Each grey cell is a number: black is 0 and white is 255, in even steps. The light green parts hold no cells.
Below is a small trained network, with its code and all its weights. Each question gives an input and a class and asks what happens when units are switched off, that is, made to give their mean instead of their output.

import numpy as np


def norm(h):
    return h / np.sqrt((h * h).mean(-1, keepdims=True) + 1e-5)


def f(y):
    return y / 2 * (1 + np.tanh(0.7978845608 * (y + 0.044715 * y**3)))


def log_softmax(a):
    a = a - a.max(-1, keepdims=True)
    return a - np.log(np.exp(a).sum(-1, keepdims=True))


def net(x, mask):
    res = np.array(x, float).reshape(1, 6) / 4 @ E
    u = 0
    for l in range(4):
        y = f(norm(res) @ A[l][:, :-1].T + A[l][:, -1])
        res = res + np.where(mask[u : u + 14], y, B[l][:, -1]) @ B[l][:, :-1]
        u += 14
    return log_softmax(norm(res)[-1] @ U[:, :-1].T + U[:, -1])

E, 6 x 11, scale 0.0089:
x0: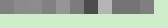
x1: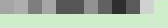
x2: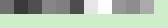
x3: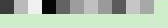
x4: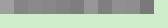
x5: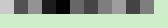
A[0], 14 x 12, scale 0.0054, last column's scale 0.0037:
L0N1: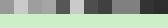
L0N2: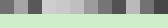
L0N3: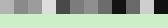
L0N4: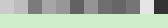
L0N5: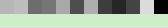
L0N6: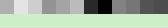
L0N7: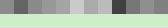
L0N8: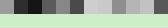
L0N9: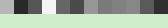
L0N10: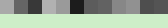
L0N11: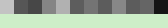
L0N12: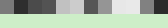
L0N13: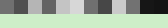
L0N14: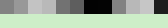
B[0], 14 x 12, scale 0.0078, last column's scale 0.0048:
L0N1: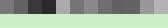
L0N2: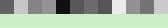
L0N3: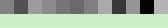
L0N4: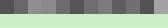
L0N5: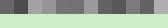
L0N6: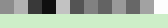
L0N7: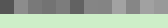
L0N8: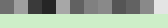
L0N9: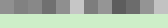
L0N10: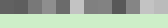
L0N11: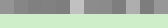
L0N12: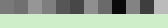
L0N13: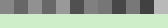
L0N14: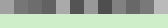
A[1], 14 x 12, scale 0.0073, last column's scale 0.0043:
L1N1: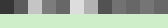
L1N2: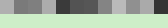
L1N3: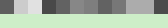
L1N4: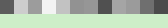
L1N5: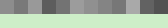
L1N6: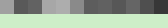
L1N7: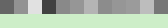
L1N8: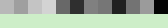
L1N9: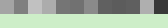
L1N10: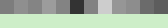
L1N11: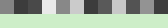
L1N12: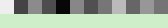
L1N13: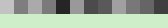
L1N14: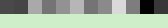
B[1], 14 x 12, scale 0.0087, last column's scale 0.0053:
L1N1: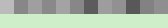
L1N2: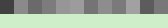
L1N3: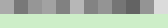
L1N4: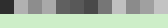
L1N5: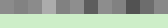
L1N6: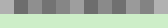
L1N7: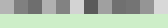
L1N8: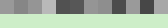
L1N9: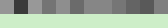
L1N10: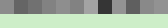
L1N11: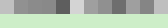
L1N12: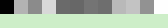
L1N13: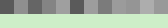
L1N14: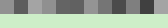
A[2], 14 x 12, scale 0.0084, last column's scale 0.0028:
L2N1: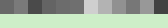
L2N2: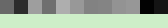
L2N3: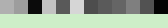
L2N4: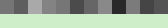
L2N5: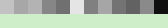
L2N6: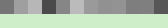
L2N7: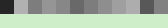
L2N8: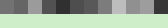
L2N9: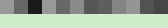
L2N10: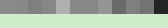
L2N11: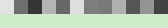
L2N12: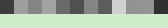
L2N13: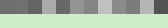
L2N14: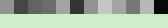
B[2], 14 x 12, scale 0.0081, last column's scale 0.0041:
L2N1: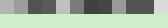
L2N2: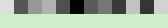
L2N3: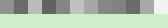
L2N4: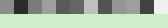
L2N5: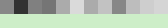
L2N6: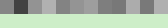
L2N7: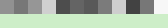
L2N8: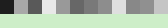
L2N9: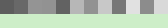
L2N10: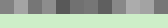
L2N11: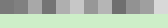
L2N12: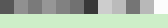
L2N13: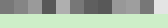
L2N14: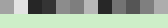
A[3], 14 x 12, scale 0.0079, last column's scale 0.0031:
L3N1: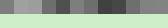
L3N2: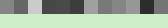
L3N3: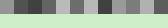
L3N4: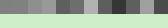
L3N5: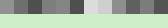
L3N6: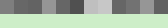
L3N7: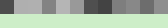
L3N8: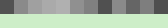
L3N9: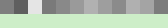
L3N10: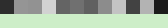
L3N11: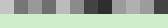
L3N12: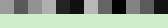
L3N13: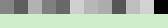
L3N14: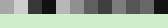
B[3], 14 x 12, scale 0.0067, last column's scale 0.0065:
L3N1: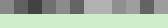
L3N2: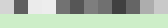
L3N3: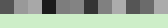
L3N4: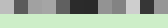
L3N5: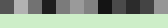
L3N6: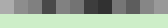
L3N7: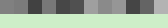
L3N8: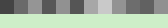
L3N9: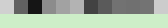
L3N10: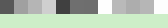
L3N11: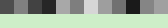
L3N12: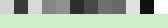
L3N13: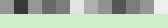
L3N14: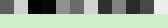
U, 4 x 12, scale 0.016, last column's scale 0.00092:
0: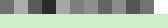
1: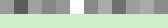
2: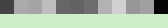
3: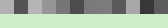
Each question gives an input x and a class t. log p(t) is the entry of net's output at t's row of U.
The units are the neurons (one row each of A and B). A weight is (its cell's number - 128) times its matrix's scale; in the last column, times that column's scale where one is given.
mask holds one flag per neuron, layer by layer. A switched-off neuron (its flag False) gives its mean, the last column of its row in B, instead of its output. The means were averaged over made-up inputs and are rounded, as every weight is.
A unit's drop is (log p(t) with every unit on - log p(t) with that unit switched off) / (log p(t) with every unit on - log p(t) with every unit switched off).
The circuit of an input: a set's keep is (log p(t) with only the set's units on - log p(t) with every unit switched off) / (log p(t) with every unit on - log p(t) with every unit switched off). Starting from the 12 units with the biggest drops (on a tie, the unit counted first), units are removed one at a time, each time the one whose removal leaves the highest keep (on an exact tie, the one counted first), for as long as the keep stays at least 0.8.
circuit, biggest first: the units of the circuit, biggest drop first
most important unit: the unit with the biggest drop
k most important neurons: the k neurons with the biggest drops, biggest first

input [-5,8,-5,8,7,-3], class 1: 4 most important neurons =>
(L1N3, L2N5, L1N7, L0N12)
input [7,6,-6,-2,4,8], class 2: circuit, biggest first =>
(L1N12)
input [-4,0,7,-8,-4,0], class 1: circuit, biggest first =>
(L2N11, L0N9)
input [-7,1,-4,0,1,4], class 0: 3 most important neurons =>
(L0N6, L0N1, L0N14)
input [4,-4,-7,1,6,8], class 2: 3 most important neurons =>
(L1N12, L2N8, L0N8)
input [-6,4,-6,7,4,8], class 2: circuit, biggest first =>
(L1N12, L2N8)
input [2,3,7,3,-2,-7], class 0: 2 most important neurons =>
(L0N8, L1N12)
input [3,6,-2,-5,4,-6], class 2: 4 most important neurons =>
(L1N4, L0N2, L0N12, L0N13)
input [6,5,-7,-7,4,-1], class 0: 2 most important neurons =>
(L0N6, L0N14)
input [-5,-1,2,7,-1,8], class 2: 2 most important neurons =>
(L1N12, L2N8)
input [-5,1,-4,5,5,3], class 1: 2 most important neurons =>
(L1N3, L1N7)
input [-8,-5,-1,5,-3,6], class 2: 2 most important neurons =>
(L1N12, L1N13)
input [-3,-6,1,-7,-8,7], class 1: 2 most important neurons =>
(L1N11, L0N2)
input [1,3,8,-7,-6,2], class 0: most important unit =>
L0N8
